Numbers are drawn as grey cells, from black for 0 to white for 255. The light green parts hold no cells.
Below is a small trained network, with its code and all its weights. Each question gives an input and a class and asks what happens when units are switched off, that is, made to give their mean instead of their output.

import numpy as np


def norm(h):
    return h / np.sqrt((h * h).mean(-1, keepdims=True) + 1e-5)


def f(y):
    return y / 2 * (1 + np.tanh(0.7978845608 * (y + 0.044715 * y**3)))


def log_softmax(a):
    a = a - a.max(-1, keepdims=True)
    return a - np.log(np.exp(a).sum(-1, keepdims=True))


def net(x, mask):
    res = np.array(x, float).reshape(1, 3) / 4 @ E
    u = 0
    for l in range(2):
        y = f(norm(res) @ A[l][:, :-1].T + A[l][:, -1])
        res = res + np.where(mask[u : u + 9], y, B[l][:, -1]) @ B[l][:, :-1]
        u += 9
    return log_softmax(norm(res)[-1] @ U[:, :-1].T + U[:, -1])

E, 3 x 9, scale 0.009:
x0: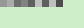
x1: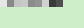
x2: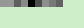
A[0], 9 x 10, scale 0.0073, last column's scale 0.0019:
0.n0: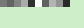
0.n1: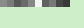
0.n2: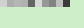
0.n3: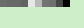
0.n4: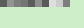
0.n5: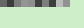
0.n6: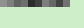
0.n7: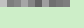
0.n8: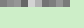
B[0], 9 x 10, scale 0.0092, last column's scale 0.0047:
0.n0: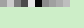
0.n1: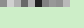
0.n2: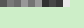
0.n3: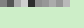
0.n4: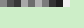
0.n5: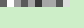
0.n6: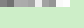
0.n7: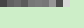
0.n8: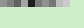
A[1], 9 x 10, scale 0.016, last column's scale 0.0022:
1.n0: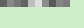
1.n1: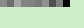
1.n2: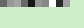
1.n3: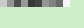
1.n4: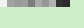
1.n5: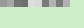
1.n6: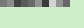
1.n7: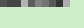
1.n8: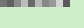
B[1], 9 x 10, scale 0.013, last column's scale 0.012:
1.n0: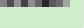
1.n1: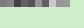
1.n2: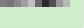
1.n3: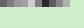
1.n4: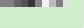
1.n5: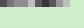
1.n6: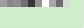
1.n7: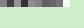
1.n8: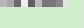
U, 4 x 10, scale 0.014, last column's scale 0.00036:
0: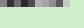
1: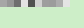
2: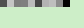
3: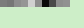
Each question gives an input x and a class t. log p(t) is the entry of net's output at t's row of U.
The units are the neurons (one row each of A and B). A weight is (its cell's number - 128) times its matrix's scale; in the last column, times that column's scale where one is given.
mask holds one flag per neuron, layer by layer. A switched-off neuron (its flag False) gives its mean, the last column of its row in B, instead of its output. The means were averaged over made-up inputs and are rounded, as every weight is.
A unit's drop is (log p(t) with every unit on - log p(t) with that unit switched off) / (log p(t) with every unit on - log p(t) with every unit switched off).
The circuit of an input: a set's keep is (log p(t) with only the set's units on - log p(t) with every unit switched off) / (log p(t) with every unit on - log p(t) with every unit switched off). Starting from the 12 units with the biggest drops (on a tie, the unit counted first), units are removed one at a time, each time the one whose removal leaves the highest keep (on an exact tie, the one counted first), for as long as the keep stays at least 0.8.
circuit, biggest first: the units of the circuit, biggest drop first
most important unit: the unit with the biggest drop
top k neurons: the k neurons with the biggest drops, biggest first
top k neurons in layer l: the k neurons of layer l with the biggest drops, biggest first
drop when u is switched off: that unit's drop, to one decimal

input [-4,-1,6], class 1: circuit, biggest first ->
[0.n6]
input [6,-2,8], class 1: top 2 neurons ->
[0.n6; 1.n6]
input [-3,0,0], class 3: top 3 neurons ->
[0.n5; 1.n4; 1.n6]
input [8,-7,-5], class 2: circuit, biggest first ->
[0.n0; 1.n6; 1.n5]
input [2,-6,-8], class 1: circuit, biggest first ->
[0.n3; 1.n8]
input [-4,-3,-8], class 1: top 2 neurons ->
[0.n8; 0.n3]
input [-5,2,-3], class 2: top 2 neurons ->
[0.n5; 1.n8]
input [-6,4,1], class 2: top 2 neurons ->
[0.n5; 0.n4]
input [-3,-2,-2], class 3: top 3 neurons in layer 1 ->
[1.n4; 1.n6; 1.n2]
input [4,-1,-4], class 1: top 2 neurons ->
[0.n8; 0.n3]
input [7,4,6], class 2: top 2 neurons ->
[1.n4; 0.n0]
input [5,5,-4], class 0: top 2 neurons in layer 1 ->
[1.n4; 1.n8]
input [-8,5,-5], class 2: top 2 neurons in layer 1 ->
[1.n8; 1.n7]
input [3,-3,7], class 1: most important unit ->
0.n6
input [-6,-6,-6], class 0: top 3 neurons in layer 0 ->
[0.n6; 0.n1; 0.n0]
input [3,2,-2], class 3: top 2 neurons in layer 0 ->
[0.n6; 0.n8]
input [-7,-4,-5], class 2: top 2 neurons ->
[0.n5; 0.n6]
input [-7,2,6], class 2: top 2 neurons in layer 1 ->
[1.n8; 1.n6]
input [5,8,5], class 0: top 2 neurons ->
[1.n4; 0.n2]
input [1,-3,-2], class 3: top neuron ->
[0.n4]
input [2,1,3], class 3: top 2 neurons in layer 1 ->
[1.n5; 1.n0]
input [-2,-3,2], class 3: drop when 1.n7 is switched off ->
-0.1
